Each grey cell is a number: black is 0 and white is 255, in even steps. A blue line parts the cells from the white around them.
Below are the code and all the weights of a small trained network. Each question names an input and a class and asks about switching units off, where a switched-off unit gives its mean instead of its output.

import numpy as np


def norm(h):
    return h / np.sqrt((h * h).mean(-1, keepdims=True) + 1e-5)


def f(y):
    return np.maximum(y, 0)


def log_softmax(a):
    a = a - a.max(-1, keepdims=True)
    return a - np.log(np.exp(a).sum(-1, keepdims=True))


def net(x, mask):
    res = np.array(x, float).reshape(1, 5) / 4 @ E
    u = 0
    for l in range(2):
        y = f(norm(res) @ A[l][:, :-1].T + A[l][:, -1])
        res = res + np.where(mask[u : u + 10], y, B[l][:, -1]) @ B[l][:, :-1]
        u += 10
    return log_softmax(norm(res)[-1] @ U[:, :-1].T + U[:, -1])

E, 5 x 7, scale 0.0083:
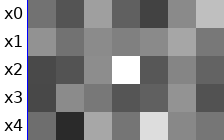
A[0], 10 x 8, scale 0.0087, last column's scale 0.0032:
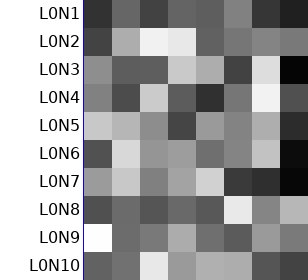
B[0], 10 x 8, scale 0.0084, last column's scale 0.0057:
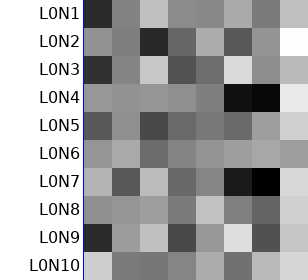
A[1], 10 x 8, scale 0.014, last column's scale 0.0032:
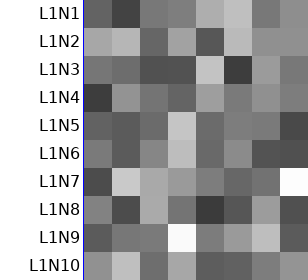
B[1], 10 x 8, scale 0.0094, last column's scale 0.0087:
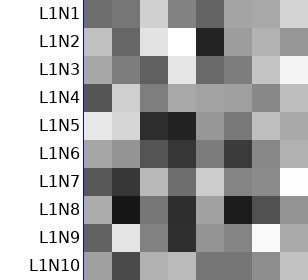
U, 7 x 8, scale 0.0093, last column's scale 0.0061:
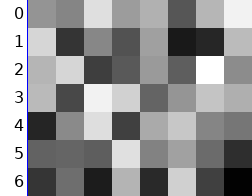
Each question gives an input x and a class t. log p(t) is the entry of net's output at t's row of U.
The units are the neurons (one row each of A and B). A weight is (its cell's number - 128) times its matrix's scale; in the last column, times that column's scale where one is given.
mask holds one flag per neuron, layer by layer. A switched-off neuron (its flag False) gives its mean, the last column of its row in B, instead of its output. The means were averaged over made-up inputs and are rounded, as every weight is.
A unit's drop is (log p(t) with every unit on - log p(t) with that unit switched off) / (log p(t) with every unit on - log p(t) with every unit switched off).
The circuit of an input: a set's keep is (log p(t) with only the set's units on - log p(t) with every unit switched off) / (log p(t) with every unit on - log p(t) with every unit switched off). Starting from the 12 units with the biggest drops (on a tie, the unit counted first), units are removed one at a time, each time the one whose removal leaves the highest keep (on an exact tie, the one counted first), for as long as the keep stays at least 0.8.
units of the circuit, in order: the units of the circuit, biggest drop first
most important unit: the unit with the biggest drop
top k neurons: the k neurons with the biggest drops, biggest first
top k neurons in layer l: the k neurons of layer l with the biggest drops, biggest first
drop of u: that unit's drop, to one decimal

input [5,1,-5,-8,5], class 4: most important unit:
L0N9
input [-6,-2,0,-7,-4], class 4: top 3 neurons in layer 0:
(L0N9 L0N3 L0N4)
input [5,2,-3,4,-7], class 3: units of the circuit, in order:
(L0N7 L1N2)
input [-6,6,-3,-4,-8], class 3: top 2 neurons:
(L1N2 L0N4)
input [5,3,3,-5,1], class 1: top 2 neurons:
(L0N4 L0N1)
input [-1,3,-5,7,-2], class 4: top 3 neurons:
(L0N2 L0N10 L0N1)
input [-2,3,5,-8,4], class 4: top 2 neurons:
(L0N3 L0N9)
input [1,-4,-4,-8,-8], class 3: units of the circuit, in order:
(L1N2 L1N10)
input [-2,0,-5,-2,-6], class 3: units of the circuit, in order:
(L1N2 L0N2 L0N4)
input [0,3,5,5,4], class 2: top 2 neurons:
(L0N7 L0N9)
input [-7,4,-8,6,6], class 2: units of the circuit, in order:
(L1N3 L1N7)
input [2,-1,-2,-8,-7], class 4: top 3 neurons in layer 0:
(L0N9 L0N3 L0N10)
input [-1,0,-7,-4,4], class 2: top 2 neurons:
(L0N5 L1N7)
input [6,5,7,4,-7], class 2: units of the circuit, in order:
(L1N5)
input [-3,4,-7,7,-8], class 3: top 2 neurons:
(L1N2 L0N2)
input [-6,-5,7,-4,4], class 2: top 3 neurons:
(L0N4 L1N5 L0N8)
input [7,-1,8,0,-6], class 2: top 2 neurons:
(L0N7 L1N5)
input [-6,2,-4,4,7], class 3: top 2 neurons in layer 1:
(L1N3 L1N6)
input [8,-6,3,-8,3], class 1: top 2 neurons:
(L0N4 L1N8)
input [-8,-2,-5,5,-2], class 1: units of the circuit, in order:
(L0N7)
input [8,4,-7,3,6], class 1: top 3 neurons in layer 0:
(L0N4 L0N2 L0N9)
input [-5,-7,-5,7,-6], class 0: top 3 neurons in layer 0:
(L0N9 L0N3 L0N4)
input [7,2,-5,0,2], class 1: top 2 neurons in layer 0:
(L0N4 L0N2)
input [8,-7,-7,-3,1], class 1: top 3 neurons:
(L0N4 L1N8 L0N2)
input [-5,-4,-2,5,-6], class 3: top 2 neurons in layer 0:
(L0N4 L0N9)
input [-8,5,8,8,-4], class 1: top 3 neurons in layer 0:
(L0N7 L0N3 L0N9)
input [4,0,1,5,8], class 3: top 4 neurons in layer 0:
(L0N10 L0N7 L0N9 L0N3)
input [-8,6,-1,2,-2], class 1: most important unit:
L0N7
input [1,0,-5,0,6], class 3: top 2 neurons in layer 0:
(L0N2 L0N4)
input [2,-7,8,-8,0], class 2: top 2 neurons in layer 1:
(L1N5 L1N9)
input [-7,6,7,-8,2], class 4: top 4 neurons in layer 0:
(L0N3 L0N9 L0N4 L0N5)
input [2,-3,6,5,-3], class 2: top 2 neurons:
(L1N5 L0N9)
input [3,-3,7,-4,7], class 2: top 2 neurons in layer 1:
(L1N9 L1N5)
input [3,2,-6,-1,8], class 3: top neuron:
(L1N3)
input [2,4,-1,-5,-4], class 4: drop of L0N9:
0.9
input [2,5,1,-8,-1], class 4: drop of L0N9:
0.2
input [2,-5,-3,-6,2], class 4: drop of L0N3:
0.3
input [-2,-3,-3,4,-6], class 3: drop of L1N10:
0.1
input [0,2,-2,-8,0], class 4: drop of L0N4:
0.0
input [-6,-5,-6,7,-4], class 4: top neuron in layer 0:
(L0N2)
